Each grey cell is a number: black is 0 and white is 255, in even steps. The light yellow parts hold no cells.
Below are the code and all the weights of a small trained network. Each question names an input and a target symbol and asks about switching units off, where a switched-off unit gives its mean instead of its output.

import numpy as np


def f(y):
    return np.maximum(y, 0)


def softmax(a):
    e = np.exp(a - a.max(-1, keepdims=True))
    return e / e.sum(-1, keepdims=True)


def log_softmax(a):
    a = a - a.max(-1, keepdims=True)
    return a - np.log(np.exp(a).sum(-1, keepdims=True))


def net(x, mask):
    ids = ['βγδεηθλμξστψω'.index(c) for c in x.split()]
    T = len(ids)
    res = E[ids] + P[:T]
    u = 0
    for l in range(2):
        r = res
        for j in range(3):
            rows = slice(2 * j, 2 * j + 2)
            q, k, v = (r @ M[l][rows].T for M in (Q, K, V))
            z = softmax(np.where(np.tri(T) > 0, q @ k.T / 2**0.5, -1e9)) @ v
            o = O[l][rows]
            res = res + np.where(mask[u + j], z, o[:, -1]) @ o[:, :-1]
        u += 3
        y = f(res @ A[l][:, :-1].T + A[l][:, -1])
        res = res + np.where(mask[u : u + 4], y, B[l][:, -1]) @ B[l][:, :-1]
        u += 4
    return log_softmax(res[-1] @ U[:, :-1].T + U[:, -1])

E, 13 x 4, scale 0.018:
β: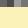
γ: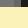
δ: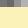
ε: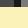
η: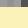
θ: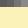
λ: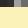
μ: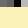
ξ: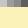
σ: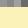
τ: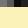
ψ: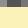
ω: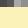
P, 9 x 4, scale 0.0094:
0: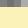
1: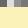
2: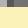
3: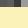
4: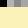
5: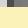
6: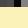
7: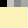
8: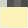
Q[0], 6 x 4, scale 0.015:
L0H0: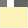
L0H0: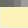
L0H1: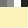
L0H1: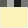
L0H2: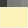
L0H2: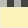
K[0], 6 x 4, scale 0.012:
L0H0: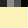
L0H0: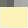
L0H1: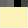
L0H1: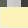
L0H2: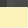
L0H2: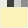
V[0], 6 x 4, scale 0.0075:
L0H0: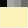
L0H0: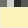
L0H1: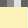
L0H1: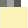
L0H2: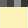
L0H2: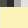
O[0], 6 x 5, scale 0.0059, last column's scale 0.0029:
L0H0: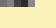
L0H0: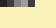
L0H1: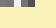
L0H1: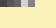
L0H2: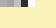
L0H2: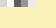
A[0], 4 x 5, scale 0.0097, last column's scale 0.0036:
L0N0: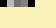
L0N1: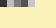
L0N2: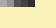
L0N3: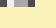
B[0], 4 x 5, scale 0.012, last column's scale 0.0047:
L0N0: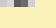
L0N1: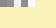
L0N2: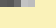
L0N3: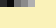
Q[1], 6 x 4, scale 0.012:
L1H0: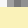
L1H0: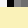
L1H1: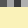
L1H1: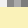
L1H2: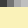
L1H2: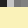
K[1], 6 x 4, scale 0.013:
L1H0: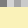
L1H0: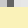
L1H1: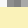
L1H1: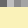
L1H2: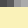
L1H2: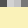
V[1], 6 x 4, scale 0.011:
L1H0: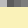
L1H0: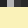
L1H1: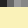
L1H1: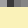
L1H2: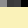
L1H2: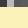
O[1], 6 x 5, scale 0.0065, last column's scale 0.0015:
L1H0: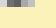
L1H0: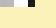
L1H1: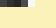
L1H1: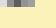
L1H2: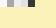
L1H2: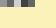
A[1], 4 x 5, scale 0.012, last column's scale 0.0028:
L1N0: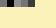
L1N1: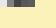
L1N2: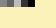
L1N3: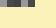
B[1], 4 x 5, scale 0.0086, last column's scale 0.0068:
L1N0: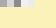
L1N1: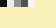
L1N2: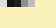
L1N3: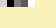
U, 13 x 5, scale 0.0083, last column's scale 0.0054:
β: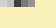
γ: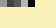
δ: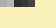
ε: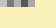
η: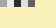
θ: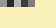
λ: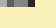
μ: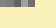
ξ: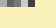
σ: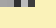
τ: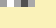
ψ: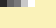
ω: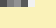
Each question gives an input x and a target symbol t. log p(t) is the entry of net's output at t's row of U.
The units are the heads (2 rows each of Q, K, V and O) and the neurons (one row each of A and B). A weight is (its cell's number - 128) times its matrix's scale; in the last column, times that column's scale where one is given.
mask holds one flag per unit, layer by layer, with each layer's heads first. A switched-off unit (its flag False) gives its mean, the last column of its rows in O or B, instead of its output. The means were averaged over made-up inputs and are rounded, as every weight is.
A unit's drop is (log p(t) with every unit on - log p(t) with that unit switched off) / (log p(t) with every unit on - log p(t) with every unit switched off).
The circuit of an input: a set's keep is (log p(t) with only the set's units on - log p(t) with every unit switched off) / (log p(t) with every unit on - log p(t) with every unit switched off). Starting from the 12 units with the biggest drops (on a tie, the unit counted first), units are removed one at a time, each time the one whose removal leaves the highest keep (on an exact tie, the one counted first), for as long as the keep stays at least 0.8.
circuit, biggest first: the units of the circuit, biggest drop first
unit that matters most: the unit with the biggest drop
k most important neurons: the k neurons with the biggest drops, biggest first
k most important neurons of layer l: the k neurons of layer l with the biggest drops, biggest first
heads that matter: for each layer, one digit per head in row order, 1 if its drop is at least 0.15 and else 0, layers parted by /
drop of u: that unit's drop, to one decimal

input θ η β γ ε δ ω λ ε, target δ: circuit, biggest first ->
[L1H0]
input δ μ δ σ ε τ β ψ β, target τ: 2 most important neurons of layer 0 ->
[L0N1, L0N3]
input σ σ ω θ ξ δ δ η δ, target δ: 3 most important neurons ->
[L0N3, L1N1, L1N3]
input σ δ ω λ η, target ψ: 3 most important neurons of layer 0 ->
[L0N3, L0N2, L0N0]
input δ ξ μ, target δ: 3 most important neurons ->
[L1N1, L0N3, L1N3]
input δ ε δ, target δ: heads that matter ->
101 / 101
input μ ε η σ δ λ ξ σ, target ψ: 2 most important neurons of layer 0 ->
[L0N3, L0N1]
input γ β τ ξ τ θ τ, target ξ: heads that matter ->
001 / 000
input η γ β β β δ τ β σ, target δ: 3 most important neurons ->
[L1N1, L0N1, L1N3]
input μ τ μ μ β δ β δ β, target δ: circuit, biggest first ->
[L1H0, L0H0]
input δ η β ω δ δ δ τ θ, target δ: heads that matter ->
101 / 100
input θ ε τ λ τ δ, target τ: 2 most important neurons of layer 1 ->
[L1N1, L1N2]
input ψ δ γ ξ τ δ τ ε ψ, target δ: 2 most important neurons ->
[L1N1, L0N1]
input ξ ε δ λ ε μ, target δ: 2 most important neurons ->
[L1N1, L1N3]
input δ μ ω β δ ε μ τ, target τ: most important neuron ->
[L0N0]
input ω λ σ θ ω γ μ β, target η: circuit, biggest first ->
[L0H1, L0N0]
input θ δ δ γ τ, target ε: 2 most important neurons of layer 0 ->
[L0N0, L0N1]
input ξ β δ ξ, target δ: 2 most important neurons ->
[L1N1, L0N3]
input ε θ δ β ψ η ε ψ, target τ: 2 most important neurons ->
[L1N3, L1N2]
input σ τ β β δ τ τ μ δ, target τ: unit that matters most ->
L1H2
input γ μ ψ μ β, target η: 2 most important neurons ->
[L0N0, L1N3]
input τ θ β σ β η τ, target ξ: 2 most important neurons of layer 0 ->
[L0N2, L0N0]
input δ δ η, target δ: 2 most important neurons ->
[L0N3, L1N1]
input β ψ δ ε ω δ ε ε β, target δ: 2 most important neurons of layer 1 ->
[L1N1, L1N3]
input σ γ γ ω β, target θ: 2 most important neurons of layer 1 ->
[L1N2, L1N1]
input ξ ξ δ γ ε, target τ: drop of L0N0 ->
0.3
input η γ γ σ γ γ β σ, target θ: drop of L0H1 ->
0.1
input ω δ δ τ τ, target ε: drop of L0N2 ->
0.0
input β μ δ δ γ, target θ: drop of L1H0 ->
-0.1
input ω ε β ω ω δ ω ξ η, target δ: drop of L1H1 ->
-0.1
